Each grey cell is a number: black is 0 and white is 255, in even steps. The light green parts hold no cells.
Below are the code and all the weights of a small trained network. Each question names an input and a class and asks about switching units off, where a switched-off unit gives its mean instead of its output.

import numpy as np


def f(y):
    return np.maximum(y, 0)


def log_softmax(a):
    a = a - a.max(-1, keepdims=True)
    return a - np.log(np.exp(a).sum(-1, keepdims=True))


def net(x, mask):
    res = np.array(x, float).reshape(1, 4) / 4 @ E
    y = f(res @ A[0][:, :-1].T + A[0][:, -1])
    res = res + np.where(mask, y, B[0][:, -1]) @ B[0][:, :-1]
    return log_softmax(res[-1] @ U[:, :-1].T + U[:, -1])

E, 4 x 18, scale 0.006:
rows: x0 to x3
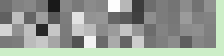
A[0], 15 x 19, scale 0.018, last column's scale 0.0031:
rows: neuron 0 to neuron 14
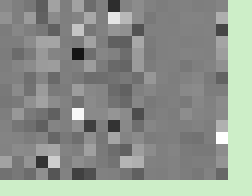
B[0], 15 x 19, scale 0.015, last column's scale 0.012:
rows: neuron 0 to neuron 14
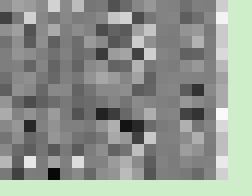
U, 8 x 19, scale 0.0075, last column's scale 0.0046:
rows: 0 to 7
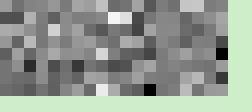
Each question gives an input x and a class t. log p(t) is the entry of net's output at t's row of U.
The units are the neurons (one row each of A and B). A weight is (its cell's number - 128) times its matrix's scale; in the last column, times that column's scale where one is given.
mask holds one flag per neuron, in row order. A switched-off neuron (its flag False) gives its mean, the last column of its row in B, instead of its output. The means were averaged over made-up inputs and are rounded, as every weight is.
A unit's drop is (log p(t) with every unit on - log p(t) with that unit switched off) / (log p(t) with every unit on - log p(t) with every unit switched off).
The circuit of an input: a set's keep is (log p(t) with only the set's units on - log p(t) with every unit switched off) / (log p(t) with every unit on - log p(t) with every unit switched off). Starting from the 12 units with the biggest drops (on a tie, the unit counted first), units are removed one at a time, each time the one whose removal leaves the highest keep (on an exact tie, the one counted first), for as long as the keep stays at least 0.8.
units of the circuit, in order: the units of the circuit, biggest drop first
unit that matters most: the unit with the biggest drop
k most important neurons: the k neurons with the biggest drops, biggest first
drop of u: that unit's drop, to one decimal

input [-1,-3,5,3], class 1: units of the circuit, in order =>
[neuron 1]
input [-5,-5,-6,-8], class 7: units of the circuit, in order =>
[neuron 10; neuron 9]
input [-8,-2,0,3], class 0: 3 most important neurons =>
[neuron 13; neuron 9; neuron 0]
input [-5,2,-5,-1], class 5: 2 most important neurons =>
[neuron 13; neuron 1]
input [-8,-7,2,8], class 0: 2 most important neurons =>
[neuron 13; neuron 3]
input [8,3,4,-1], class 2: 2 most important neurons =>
[neuron 9; neuron 2]
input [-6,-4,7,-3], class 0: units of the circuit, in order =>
[neuron 9; neuron 4]
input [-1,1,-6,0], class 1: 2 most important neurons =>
[neuron 9; neuron 2]
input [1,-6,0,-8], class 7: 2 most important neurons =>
[neuron 9; neuron 10]
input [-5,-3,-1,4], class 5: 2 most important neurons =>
[neuron 4; neuron 1]
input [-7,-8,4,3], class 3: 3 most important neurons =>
[neuron 13; neuron 4; neuron 10]
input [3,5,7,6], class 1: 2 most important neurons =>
[neuron 1; neuron 0]
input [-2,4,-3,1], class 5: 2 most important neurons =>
[neuron 13; neuron 1]
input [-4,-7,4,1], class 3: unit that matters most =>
neuron 13
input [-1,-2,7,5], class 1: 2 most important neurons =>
[neuron 1; neuron 9]
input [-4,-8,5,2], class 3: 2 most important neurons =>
[neuron 13; neuron 3]
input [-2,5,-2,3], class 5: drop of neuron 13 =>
0.2
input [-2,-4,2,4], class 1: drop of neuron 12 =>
-0.1
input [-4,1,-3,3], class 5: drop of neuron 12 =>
0.0
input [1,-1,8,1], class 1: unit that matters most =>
neuron 1
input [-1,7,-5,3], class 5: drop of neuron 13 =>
0.1
